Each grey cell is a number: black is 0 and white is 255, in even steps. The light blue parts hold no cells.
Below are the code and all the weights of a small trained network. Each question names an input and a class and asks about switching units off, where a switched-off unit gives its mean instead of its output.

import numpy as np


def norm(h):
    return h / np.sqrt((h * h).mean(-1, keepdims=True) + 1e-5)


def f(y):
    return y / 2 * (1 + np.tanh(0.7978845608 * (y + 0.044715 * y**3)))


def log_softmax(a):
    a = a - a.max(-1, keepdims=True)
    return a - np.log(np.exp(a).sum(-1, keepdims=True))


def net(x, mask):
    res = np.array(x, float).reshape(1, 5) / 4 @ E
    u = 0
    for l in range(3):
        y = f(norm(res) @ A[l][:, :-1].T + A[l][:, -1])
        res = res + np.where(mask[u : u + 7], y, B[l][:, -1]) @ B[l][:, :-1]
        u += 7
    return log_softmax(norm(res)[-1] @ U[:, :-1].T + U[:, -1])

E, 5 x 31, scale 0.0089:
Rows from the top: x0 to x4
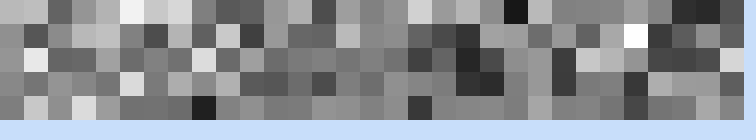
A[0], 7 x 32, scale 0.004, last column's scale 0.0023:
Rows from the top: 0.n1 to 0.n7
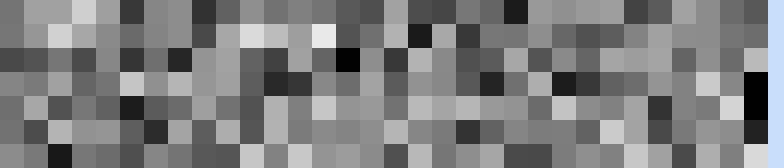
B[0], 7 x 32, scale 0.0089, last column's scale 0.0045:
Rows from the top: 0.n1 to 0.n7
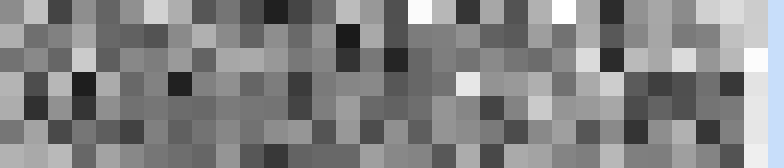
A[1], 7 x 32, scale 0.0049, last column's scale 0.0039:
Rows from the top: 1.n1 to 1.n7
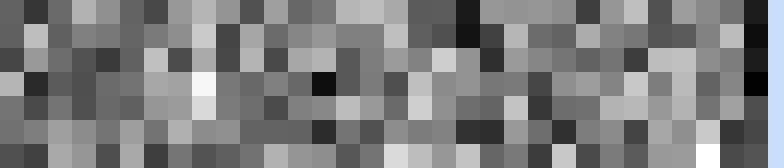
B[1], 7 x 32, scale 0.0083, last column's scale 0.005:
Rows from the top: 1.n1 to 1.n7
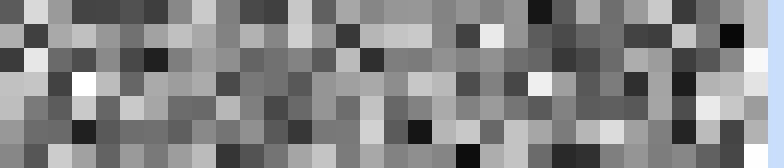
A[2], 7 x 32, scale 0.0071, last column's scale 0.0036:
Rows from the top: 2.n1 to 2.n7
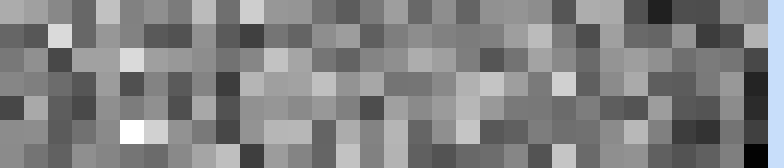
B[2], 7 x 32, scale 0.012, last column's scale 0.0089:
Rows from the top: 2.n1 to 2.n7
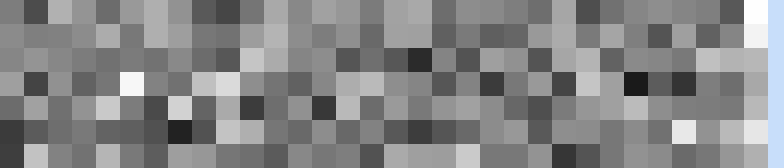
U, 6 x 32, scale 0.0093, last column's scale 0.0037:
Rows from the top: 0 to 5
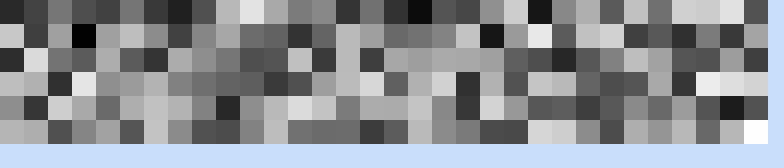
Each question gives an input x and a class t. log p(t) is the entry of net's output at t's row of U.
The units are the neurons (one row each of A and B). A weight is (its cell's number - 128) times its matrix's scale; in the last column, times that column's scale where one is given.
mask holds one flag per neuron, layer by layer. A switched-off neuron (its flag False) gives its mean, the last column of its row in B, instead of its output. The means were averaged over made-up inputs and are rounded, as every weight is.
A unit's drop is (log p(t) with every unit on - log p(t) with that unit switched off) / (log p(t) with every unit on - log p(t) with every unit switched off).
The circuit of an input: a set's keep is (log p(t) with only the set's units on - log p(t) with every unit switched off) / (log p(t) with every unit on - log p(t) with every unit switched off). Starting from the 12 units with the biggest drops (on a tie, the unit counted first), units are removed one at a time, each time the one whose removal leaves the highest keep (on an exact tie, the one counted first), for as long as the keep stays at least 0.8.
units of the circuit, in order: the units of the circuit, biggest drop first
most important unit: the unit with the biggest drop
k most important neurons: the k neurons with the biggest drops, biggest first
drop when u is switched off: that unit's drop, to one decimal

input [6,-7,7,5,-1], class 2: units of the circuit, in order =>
[2.n5]
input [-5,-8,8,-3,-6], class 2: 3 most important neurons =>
[1.n3 2.n5 1.n7]
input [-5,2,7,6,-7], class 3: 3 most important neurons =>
[1.n4 1.n5 0.n3]
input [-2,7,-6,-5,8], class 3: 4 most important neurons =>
[0.n1 1.n3 0.n2 2.n5]
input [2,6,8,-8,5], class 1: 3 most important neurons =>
[2.n4 0.n5 1.n7]
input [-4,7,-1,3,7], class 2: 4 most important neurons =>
[2.n7 1.n1 0.n3 1.n4]
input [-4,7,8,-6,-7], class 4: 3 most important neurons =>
[1.n2 2.n1 0.n1]
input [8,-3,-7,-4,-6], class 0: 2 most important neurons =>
[2.n6 2.n3]
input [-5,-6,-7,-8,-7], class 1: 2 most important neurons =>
[2.n4 0.n5]
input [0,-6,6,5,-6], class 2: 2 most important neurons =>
[1.n3 2.n5]
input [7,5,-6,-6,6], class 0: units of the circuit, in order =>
[2.n6 1.n4]
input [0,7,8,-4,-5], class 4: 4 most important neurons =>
[1.n2 2.n1 1.n3 2.n5]
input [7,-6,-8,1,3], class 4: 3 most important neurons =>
[1.n7 2.n2 0.n3]
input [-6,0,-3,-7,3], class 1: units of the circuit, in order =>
[2.n4]
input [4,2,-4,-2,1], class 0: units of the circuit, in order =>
[2.n6 0.n2]
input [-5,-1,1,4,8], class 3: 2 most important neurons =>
[0.n1 2.n6]
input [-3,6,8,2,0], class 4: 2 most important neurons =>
[1.n2 2.n1]
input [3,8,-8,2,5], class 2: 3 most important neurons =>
[2.n7 1.n1 2.n1]
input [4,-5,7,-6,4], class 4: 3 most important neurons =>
[2.n1 1.n2 0.n4]
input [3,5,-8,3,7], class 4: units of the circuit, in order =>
[1.n7]
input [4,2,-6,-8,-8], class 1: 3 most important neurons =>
[2.n4 0.n5 0.n7]
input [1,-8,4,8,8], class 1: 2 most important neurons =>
[0.n4 1.n6]
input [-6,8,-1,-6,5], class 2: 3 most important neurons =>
[2.n7 1.n1 2.n6]
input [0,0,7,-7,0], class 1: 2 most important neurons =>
[0.n5 2.n4]
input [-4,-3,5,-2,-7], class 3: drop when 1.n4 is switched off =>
0.5
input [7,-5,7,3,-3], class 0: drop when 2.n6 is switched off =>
1.0
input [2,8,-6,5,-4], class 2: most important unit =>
2.n7
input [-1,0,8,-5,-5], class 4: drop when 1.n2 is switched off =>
0.2
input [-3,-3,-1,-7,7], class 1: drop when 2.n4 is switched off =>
0.3
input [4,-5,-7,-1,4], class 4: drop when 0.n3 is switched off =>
0.0
